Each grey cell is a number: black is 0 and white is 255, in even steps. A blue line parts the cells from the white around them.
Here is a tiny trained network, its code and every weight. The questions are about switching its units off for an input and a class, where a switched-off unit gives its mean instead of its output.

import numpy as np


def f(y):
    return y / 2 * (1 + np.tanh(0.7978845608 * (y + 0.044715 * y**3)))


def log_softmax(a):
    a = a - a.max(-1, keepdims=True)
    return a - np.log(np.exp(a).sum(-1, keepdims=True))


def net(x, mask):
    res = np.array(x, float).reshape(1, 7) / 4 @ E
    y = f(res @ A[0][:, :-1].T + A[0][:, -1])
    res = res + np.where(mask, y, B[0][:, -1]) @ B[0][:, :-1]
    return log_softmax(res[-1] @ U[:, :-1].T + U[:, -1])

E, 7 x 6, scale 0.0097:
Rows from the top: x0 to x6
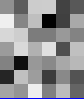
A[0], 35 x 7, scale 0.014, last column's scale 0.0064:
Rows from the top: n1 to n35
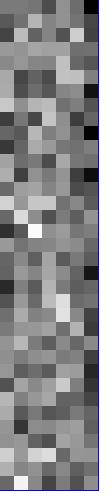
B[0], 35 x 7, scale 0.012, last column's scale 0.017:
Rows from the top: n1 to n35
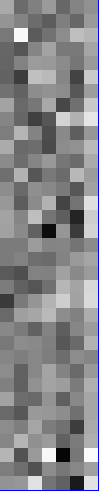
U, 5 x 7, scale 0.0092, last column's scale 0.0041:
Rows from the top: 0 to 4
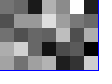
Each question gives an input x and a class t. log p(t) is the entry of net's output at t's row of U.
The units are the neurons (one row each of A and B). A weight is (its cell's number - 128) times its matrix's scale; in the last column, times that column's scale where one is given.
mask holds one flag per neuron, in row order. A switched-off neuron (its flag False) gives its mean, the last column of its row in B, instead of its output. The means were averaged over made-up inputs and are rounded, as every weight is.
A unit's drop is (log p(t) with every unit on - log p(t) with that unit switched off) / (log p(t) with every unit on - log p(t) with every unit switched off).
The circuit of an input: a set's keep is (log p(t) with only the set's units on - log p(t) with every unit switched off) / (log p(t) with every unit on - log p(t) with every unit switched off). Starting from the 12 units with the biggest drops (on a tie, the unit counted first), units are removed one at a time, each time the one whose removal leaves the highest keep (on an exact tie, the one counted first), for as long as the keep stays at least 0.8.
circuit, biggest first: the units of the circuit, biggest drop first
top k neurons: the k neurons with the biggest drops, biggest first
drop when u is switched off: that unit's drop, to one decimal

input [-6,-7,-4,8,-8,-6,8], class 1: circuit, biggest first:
n22
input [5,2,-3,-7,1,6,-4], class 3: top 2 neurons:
n22; n6
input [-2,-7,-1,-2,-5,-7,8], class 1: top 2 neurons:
n23; n22
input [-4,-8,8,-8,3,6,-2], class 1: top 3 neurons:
n23; n22; n17
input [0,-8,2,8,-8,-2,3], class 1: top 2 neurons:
n22; n9
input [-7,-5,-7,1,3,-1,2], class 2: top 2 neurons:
n33; n17
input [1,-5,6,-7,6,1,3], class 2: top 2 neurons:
n33; n17
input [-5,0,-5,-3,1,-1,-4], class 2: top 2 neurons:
n33; n6
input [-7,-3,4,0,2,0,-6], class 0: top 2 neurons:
n35; n16
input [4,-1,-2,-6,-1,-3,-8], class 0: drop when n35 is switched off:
0.2
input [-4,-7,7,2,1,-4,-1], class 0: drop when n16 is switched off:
0.1
